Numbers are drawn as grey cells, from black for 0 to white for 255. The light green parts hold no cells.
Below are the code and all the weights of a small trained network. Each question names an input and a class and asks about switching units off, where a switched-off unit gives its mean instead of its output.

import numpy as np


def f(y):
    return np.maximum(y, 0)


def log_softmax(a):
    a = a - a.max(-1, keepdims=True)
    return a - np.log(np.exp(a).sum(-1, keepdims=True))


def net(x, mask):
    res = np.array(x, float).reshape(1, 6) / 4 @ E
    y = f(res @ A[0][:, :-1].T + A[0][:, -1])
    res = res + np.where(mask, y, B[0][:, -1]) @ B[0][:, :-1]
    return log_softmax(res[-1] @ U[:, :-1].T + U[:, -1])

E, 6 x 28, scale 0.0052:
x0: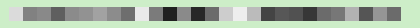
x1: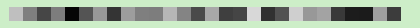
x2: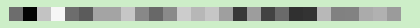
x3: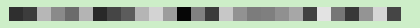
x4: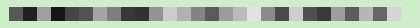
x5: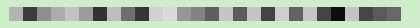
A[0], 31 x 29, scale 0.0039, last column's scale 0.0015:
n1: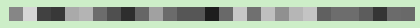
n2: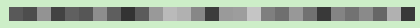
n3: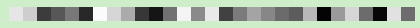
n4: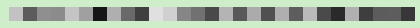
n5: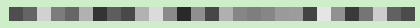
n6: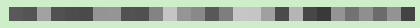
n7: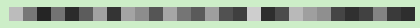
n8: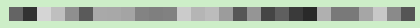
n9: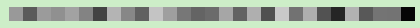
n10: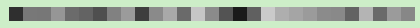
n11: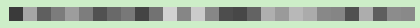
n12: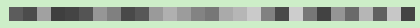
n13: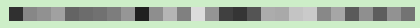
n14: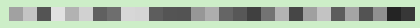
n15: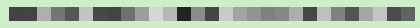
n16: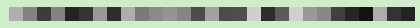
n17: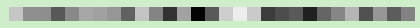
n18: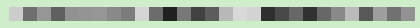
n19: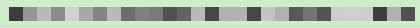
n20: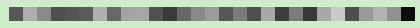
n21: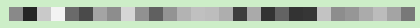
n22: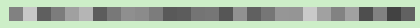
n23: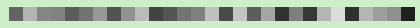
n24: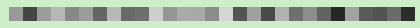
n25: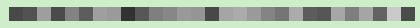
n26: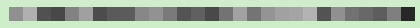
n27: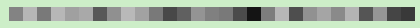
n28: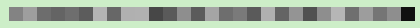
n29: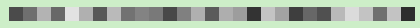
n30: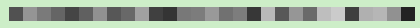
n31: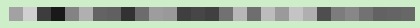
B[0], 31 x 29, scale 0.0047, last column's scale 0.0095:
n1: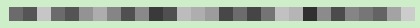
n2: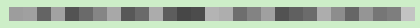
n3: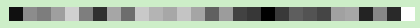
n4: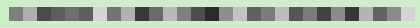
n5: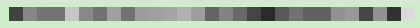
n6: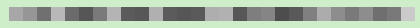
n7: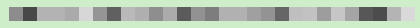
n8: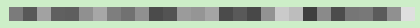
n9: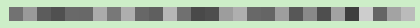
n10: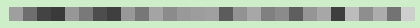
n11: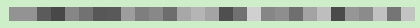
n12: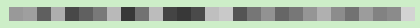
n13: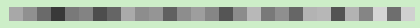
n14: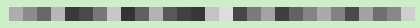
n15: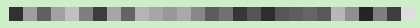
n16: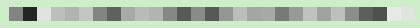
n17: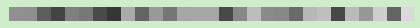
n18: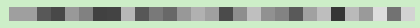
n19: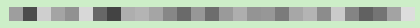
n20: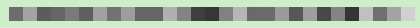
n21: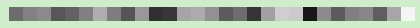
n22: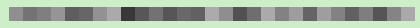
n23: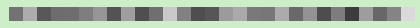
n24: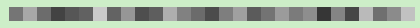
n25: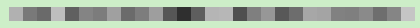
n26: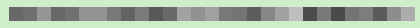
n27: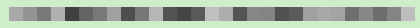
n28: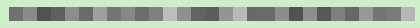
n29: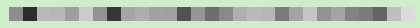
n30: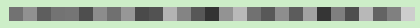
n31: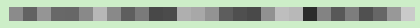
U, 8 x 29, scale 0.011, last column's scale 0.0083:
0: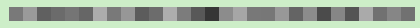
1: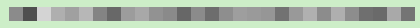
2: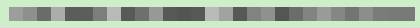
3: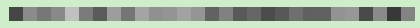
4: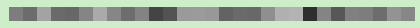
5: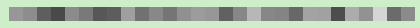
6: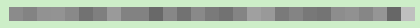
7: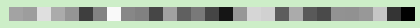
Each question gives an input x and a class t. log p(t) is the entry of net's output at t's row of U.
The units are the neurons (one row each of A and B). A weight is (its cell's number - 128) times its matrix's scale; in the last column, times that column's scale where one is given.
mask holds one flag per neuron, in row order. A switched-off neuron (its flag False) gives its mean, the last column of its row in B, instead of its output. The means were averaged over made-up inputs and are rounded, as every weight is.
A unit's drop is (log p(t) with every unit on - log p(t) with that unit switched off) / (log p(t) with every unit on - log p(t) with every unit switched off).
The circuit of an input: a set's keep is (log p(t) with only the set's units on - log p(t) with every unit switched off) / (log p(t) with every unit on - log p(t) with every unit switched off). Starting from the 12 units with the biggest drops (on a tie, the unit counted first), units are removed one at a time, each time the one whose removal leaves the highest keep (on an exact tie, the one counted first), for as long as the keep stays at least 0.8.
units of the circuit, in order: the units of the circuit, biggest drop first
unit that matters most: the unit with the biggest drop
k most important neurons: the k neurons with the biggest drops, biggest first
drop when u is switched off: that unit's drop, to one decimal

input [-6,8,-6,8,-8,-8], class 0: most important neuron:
(n30)
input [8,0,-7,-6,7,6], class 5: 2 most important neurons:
(n17; n18)
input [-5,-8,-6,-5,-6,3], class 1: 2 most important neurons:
(n19; n29)
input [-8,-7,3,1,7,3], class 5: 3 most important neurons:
(n10; n13; n11)
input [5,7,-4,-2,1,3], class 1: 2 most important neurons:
(n16; n7)
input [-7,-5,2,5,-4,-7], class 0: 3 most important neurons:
(n30; n20; n23)
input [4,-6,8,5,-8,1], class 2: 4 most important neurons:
(n14; n27; n1; n31)
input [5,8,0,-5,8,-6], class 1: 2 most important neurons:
(n16; n7)
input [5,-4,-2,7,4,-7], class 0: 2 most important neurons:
(n3; n23)
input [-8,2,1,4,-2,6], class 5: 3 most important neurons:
(n13; n10; n11)
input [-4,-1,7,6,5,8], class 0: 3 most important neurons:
(n4; n24; n9)
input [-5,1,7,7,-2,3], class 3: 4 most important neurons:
(n15; n5; n1; n31)
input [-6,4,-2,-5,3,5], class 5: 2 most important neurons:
(n13; n11)
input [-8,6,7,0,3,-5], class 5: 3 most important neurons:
(n13; n10; n11)
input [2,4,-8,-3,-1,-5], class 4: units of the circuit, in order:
(n1)
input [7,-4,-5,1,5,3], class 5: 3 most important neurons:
(n17; n18; n21)
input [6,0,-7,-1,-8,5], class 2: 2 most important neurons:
(n14; n27)
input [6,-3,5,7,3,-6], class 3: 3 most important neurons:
(n15; n5; n4)
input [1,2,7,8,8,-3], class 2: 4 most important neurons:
(n12; n3; n6; n2)
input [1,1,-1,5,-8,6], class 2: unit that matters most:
n14
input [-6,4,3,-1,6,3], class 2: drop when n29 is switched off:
0.1
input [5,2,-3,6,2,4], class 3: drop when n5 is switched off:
0.6
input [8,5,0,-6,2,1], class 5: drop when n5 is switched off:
0.2
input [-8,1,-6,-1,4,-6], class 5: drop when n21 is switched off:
0.1
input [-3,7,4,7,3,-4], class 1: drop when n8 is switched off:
0.0
